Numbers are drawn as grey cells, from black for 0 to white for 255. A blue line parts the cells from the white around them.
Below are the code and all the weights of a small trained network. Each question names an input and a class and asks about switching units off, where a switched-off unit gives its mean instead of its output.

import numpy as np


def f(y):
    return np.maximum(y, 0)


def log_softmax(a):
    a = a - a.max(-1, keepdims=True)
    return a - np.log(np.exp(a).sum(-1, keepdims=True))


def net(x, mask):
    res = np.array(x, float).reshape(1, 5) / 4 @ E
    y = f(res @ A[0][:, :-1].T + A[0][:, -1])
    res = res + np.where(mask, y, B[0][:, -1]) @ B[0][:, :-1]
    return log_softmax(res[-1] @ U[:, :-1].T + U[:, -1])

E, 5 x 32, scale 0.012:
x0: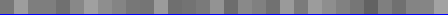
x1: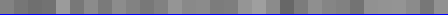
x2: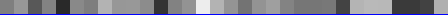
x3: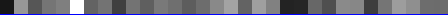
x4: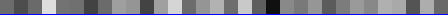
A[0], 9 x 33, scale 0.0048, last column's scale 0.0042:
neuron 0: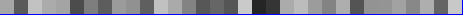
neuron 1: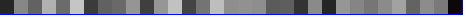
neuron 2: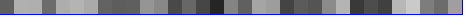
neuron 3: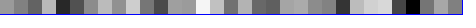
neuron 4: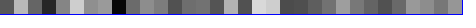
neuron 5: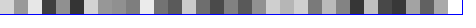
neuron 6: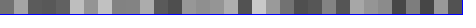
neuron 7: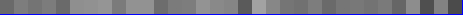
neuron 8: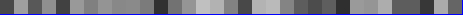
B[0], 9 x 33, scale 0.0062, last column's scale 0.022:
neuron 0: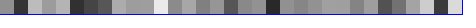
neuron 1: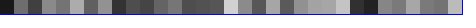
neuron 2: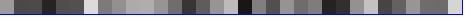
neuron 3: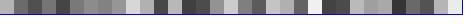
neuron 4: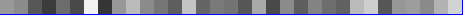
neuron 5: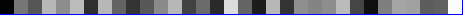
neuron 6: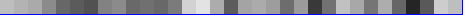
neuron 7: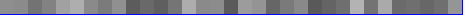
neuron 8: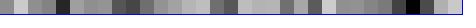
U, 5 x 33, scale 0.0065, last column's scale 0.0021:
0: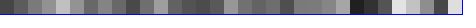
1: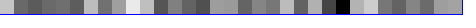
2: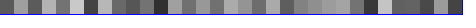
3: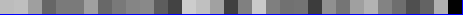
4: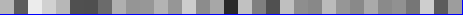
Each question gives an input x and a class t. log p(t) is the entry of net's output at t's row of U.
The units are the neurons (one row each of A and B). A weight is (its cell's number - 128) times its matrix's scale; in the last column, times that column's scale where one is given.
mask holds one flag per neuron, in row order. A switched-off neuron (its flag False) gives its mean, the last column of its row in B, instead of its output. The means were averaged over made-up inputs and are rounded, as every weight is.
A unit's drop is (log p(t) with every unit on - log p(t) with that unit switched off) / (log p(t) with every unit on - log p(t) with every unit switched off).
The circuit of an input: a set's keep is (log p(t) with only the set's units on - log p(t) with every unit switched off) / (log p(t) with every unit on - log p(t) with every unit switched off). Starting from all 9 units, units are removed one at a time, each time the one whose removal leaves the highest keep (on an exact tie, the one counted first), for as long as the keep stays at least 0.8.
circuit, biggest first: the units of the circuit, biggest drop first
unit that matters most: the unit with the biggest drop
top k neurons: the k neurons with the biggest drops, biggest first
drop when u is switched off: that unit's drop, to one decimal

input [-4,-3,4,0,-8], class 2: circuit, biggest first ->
neuron 5
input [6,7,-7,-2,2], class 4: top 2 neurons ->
neuron 5; neuron 0
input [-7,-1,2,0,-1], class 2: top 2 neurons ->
neuron 2; neuron 4
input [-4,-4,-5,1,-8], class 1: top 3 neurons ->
neuron 2; neuron 4; neuron 1
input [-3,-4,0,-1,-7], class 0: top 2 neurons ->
neuron 5; neuron 3
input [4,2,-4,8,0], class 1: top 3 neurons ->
neuron 5; neuron 2; neuron 4
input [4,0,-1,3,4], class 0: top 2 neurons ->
neuron 3; neuron 8
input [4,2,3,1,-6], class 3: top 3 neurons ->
neuron 4; neuron 1; neuron 6
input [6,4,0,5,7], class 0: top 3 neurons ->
neuron 8; neuron 3; neuron 6
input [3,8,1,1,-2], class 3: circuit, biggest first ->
neuron 3; neuron 5
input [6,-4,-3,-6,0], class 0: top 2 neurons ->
neuron 5; neuron 6
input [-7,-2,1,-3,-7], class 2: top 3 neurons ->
neuron 5; neuron 0; neuron 6
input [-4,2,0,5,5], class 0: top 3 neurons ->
neuron 3; neuron 8; neuron 6
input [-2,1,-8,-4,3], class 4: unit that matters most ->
neuron 0
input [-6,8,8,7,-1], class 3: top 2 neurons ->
neuron 5; neuron 4
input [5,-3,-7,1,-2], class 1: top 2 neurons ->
neuron 2; neuron 5
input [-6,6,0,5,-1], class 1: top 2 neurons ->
neuron 5; neuron 2
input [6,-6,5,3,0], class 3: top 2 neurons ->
neuron 5; neuron 6
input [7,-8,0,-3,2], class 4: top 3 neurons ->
neuron 2; neuron 4; neuron 0
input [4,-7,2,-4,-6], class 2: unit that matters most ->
neuron 5
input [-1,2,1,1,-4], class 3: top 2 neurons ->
neuron 3; neuron 1
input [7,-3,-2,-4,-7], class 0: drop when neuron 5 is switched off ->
0.8
